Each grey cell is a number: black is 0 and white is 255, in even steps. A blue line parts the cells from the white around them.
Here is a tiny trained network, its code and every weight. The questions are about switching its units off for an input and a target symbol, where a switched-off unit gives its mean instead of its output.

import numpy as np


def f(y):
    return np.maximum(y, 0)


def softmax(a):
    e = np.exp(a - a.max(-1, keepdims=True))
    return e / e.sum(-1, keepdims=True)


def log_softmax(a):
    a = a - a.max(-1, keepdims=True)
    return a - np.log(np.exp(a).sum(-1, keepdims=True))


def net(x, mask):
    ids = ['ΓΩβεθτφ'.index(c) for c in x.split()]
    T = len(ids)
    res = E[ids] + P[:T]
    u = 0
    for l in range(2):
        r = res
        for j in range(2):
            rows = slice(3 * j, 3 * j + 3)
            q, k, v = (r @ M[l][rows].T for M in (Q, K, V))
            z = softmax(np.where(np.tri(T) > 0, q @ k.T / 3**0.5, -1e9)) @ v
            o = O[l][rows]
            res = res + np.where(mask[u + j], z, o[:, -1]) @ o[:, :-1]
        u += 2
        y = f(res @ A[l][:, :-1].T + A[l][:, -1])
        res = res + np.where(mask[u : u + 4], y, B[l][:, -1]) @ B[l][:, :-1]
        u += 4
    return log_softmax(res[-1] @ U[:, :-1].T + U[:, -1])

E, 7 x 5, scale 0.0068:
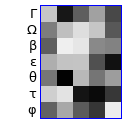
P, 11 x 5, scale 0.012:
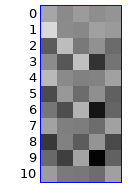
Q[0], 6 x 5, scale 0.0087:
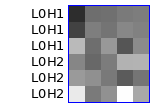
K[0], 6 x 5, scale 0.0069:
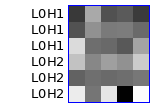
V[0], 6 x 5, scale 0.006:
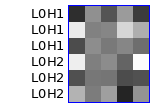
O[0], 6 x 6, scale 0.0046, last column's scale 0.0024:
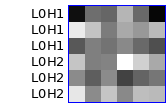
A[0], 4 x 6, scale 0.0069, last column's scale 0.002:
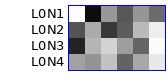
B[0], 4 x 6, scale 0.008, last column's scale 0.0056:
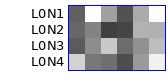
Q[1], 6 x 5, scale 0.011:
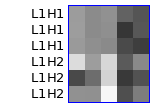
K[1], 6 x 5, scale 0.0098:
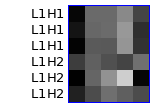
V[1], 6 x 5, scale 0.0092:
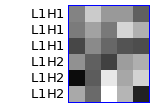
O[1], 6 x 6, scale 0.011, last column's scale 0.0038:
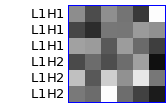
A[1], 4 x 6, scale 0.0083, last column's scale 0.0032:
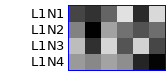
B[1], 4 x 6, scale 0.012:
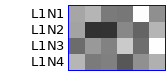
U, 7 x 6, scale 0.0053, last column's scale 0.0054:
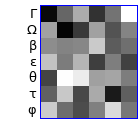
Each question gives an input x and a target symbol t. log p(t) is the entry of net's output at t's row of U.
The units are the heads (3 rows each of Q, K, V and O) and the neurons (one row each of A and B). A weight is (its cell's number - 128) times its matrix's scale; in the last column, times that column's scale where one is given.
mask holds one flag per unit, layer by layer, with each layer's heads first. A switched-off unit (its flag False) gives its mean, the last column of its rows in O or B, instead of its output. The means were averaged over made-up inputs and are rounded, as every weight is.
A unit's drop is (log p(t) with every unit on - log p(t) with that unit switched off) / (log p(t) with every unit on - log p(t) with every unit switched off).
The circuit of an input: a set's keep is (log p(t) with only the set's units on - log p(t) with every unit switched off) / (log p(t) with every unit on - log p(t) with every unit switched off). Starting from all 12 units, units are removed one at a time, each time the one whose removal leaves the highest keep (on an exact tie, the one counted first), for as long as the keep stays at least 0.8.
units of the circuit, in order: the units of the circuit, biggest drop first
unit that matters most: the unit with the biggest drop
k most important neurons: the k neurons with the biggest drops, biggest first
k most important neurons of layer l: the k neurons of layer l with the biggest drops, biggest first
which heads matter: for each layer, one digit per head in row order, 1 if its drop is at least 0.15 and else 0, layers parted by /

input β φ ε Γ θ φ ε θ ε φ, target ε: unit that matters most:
L1H1
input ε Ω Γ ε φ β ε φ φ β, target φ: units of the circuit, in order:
(L1H2, L0N4)
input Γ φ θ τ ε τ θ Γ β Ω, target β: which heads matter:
10 / 01
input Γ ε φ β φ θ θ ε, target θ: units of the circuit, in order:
(L1H2, L1N2, L1N3)
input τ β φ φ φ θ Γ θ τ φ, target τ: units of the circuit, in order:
(L0H2, L1H2)
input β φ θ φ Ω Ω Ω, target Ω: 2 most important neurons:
(L1N2, L0N4)
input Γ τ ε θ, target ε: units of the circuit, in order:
(L1H2, L1N4, L1H1, L0N2)
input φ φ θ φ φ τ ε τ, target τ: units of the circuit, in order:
(L1H2, L1H1, L0H2)
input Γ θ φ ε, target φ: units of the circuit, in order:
(L1H2, L0N2, L0N4)
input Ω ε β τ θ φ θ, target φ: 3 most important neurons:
(L0N2, L0N4, L0N1)
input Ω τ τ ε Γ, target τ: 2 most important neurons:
(L0N2, L0N1)
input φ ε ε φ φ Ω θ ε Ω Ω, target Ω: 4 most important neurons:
(L1N2, L0N1, L0N4, L0N2)
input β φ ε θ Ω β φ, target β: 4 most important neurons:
(L1N3, L0N3, L0N4, L1N2)
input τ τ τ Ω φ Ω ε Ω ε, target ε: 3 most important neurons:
(L1N4, L1N3, L0N3)
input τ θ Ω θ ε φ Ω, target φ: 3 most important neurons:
(L0N2, L0N4, L1N3)
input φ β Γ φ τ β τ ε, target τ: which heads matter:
01 / 01
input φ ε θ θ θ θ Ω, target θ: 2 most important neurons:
(L1N3, L0N3)
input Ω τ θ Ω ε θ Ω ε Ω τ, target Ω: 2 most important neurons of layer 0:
(L0N3, L0N4)
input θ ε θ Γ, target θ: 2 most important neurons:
(L0N1, L1N3)
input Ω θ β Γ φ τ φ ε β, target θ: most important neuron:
(L0N3)
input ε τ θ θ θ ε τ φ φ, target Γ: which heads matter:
11 / 00
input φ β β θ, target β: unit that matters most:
L1N3
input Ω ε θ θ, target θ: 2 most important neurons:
(L0N1, L1N3)
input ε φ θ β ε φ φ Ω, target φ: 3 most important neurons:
(L0N2, L1N3, L0N4)
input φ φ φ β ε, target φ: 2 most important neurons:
(L0N2, L1N3)
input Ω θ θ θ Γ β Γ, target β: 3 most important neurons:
(L1N3, L0N1, L0N3)
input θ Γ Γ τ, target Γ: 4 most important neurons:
(L1N3, L0N1, L0N4, L1N2)
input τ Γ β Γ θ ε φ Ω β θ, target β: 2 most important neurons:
(L1N3, L0N3)
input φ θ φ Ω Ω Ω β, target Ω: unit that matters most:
L1N2
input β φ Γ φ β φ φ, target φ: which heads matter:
10 / 11
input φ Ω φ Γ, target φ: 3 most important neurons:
(L0N2, L0N1, L1N3)
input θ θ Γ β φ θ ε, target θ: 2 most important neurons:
(L1N3, L0N1)
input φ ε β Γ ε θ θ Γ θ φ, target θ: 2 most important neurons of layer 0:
(L0N4, L0N3)
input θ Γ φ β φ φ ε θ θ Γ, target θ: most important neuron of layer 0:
(L0N1)
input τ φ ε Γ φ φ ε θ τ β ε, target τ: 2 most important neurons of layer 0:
(L0N2, L0N1)
